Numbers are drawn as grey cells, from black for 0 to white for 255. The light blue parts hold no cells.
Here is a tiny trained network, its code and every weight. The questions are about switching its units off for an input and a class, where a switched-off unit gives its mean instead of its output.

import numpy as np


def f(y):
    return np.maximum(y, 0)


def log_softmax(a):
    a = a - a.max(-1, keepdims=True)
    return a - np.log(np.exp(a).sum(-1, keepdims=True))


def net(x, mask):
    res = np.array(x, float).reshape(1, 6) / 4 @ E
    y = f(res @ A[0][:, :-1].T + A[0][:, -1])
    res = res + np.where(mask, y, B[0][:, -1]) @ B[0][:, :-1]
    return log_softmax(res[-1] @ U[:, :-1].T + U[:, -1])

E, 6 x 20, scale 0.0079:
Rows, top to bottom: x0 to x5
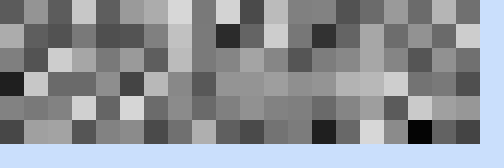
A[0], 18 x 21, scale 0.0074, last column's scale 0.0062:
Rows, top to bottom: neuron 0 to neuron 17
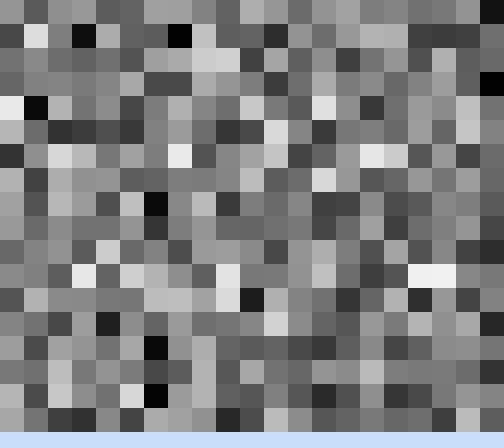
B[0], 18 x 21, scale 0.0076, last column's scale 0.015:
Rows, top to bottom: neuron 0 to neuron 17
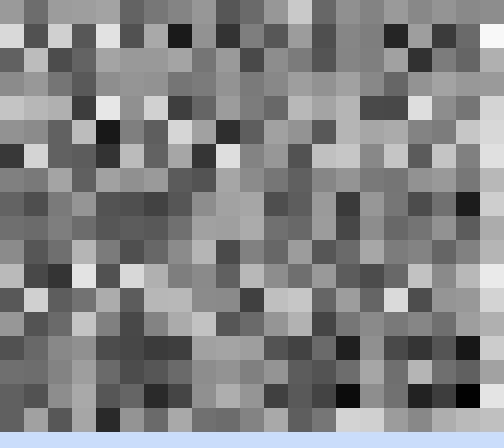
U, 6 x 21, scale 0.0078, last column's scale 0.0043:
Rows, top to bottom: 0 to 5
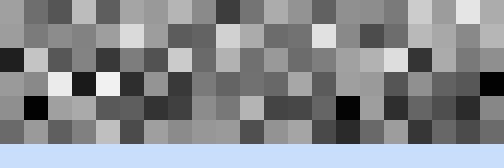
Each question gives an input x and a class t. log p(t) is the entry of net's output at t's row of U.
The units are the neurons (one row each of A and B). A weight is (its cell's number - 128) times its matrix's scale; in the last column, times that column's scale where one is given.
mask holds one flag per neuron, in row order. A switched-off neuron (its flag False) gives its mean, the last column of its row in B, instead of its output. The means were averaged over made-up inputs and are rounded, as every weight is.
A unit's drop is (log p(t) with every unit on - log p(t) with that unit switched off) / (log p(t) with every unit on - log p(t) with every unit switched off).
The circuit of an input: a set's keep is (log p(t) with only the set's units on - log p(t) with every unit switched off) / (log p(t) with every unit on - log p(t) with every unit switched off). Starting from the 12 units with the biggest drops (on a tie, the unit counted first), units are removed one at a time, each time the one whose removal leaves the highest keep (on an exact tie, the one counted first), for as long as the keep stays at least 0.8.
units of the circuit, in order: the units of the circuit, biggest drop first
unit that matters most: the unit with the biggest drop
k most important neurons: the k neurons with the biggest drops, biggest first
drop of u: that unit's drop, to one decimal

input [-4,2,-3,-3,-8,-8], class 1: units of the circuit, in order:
neuron 4; neuron 1
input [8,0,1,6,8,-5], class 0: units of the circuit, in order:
neuron 11
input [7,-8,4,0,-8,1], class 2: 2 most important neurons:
neuron 6; neuron 4
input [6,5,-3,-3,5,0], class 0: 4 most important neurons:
neuron 5; neuron 1; neuron 11; neuron 13
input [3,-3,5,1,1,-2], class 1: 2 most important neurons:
neuron 5; neuron 11
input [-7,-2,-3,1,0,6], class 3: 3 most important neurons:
neuron 1; neuron 11; neuron 16
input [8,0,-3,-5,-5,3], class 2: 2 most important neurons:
neuron 1; neuron 4
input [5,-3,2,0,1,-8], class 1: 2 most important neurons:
neuron 5; neuron 4
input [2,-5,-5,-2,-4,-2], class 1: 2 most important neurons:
neuron 5; neuron 16
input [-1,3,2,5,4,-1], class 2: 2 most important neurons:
neuron 1; neuron 11
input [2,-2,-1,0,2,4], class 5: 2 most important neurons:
neuron 17; neuron 5
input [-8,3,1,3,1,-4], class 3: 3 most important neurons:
neuron 11; neuron 4; neuron 6
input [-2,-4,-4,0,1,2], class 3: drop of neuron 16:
0.1
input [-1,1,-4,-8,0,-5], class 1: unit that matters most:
neuron 4
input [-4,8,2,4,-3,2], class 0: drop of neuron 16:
0.2
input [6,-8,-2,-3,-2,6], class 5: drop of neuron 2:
0.0
